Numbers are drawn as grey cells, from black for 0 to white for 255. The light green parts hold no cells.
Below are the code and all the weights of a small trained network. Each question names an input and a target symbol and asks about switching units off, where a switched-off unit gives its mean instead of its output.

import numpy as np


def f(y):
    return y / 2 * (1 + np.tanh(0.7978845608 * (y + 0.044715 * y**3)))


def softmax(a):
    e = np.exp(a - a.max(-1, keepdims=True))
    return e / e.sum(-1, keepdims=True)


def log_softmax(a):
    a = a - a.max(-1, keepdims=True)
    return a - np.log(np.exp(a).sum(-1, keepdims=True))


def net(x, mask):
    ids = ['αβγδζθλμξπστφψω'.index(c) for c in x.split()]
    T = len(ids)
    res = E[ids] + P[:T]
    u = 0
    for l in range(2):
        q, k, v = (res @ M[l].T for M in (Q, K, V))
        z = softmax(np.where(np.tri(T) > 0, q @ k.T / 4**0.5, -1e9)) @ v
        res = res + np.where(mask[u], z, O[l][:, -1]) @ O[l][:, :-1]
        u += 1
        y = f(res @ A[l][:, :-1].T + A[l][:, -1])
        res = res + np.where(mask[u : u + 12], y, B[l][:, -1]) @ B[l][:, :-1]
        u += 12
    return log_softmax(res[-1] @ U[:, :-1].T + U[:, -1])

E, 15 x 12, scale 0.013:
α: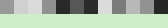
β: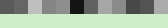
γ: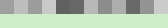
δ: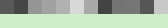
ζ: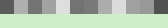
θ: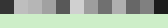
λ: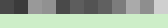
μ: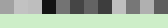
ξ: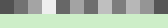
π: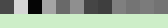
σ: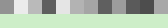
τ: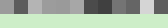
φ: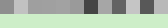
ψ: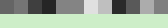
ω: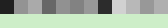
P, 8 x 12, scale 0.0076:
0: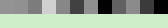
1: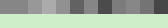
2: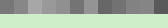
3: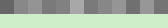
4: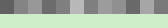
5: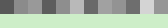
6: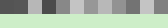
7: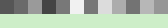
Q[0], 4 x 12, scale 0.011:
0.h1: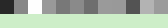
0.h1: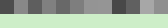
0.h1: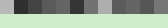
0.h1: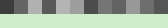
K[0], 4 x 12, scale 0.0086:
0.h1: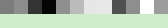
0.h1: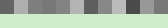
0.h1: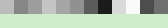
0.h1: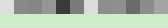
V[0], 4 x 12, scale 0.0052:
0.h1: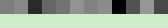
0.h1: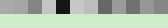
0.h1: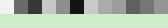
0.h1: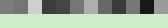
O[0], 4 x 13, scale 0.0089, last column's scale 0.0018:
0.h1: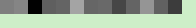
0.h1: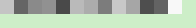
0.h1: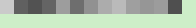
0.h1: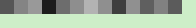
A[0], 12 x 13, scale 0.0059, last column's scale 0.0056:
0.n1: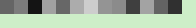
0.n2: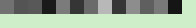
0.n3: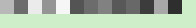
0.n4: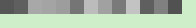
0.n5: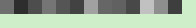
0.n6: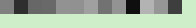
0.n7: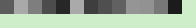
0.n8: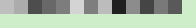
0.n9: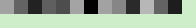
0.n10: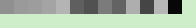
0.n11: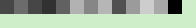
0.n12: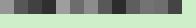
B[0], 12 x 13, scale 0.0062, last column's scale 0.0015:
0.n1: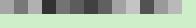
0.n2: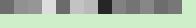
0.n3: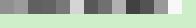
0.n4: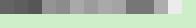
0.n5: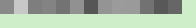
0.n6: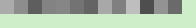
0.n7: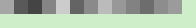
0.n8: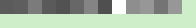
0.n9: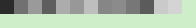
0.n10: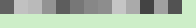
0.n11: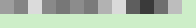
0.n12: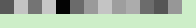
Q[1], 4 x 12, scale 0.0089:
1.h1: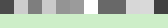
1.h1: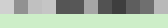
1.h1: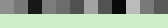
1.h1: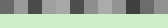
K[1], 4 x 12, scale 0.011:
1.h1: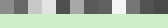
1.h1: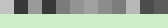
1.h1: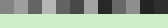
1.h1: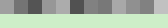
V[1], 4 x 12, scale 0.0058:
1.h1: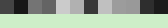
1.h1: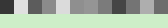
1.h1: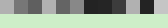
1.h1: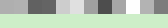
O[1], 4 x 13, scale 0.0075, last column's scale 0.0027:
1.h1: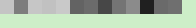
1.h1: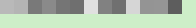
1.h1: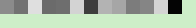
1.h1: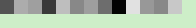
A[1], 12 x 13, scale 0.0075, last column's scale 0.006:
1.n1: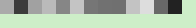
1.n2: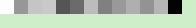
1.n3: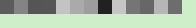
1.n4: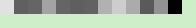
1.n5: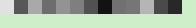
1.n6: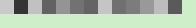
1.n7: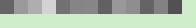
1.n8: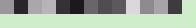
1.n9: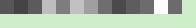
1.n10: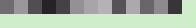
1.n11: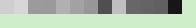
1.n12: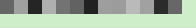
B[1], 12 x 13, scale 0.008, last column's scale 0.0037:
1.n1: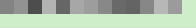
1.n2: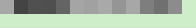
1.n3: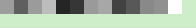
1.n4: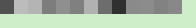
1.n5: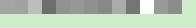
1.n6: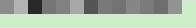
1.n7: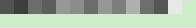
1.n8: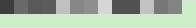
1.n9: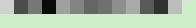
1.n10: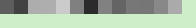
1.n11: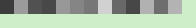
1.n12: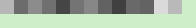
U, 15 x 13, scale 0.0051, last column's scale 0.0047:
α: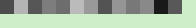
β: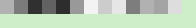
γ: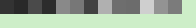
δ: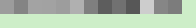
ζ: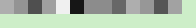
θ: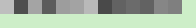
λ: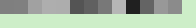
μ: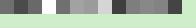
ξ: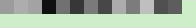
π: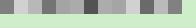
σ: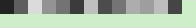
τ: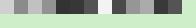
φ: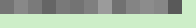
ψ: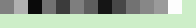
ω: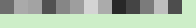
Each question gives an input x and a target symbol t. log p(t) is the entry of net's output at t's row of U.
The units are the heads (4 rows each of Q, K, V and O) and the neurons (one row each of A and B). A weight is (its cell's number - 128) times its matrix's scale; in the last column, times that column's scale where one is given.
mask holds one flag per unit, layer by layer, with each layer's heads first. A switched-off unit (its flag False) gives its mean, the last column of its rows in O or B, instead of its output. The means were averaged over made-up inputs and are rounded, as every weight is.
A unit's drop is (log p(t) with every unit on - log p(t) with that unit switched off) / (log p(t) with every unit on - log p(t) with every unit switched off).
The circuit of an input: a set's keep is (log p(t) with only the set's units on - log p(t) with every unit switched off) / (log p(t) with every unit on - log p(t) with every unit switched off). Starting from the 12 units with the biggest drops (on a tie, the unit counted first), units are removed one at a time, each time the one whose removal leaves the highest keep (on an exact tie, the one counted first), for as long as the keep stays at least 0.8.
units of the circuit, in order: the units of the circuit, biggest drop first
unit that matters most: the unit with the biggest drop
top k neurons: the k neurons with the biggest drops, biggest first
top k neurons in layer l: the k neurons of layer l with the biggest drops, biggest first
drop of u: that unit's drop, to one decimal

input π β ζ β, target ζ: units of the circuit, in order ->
0.h1, 1.h1
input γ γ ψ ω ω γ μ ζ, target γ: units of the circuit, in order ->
0.h1
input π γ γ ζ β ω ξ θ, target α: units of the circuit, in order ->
0.h1, 1.h1, 1.n7
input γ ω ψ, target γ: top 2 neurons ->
1.n10, 0.n11
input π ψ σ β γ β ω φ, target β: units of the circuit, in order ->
0.n8, 0.h1, 1.h1
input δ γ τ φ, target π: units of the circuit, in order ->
1.h1, 0.h1, 1.n3
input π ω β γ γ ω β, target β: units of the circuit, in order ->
0.h1, 1.h1, 0.n3, 1.n10
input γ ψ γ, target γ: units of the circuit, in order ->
0.h1, 1.h1
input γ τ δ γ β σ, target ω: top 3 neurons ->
0.n3, 1.n11, 1.n3
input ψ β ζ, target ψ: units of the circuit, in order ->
0.h1, 1.n12
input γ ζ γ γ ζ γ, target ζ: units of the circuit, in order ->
1.h1, 0.h1
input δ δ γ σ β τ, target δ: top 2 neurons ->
1.n5, 1.n1
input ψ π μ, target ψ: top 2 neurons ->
0.n2, 0.n12
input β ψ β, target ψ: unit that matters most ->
0.h1
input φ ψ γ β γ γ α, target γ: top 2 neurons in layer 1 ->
1.n10, 1.n3
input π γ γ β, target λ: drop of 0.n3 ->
0.1
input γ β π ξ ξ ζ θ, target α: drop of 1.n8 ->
0.0
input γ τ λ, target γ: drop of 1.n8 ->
0.5
